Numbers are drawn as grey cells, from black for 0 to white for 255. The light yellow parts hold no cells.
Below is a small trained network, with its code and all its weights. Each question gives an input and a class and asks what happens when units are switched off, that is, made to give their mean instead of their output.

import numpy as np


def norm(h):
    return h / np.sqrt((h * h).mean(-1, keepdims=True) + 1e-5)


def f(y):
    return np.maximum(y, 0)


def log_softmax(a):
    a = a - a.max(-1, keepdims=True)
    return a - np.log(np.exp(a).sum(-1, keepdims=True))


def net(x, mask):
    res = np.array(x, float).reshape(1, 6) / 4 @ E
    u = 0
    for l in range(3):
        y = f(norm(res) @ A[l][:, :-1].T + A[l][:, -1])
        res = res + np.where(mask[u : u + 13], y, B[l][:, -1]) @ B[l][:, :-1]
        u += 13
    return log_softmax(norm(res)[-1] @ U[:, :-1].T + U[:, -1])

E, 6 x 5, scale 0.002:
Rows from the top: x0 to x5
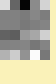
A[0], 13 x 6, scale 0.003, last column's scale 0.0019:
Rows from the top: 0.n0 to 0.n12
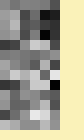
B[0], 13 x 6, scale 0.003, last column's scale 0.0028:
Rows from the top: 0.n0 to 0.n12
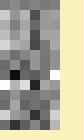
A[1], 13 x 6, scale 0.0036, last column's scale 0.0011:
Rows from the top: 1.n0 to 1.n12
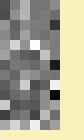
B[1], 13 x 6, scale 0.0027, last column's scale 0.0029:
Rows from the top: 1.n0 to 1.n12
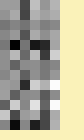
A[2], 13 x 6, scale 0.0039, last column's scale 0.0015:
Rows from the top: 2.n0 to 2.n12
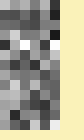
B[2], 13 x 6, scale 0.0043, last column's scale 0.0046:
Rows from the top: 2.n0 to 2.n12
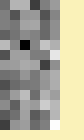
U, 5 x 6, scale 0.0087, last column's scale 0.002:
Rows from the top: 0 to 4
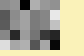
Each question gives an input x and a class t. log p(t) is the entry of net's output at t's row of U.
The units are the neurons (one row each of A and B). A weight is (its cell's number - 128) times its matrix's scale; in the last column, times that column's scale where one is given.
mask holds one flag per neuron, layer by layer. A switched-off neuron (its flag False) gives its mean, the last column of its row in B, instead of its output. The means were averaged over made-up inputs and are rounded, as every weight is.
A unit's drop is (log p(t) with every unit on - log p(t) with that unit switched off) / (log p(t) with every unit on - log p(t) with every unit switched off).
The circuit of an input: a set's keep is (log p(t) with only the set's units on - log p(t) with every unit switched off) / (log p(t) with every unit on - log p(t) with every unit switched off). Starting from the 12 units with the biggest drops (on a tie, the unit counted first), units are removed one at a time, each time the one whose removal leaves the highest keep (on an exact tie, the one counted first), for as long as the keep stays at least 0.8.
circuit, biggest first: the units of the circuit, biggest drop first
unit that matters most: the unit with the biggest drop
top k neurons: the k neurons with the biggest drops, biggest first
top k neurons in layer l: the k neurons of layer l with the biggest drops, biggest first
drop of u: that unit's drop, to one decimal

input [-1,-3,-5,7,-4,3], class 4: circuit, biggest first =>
[0.n8, 0.n11]
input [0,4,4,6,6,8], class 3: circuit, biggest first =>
[1.n4, 1.n12]
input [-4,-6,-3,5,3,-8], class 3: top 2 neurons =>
[2.n12, 2.n5]
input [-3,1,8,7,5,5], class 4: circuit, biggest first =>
[0.n11, 0.n8, 0.n4]
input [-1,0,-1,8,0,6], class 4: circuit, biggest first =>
[0.n11, 0.n8]
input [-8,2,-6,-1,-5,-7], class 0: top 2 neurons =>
[2.n4, 0.n7]
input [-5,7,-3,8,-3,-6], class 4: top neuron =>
[0.n7]
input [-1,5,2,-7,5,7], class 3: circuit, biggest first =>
[1.n12, 1.n4]
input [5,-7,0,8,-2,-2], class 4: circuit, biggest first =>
[0.n8, 0.n11, 0.n4]
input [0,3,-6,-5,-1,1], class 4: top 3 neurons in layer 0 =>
[0.n1, 0.n3, 0.n2]
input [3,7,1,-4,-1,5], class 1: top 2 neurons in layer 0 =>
[0.n7, 0.n12]
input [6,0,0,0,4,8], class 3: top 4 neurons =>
[1.n4, 1.n12, 1.n8, 2.n4]
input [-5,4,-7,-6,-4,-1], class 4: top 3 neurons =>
[0.n3, 1.n10, 0.n1]
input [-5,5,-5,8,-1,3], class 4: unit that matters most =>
0.n8
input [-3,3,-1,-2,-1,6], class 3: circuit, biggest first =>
[1.n12, 1.n4]
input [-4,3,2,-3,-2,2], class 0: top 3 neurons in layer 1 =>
[1.n12, 1.n4, 1.n11]
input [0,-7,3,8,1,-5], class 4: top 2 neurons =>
[0.n8, 2.n12]
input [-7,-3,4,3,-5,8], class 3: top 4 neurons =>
[1.n4, 1.n12, 1.n10, 2.n11]
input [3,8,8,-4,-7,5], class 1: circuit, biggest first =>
[2.n12, 2.n5, 2.n4]
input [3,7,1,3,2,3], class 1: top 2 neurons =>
[1.n8, 2.n4]
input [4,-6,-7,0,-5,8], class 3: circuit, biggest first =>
[1.n4, 1.n12]
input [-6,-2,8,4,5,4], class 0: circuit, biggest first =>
[2.n4]
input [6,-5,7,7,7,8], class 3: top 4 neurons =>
[1.n4, 1.n12, 1.n8, 2.n4]
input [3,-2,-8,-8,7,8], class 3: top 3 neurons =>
[1.n12, 1.n4, 0.n11]
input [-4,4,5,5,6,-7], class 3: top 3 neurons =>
[1.n10, 2.n5, 2.n12]
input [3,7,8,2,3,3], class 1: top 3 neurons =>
[1.n8, 2.n4, 2.n12]
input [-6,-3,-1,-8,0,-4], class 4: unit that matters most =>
1.n10
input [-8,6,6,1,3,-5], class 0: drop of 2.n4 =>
0.4
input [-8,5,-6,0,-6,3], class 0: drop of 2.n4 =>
0.5
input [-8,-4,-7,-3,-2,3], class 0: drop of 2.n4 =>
0.5
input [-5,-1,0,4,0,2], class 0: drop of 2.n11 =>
0.2
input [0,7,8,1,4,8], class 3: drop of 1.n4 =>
0.1
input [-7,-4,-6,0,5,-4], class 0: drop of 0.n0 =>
0.0
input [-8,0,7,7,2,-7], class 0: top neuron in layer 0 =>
[0.n7]
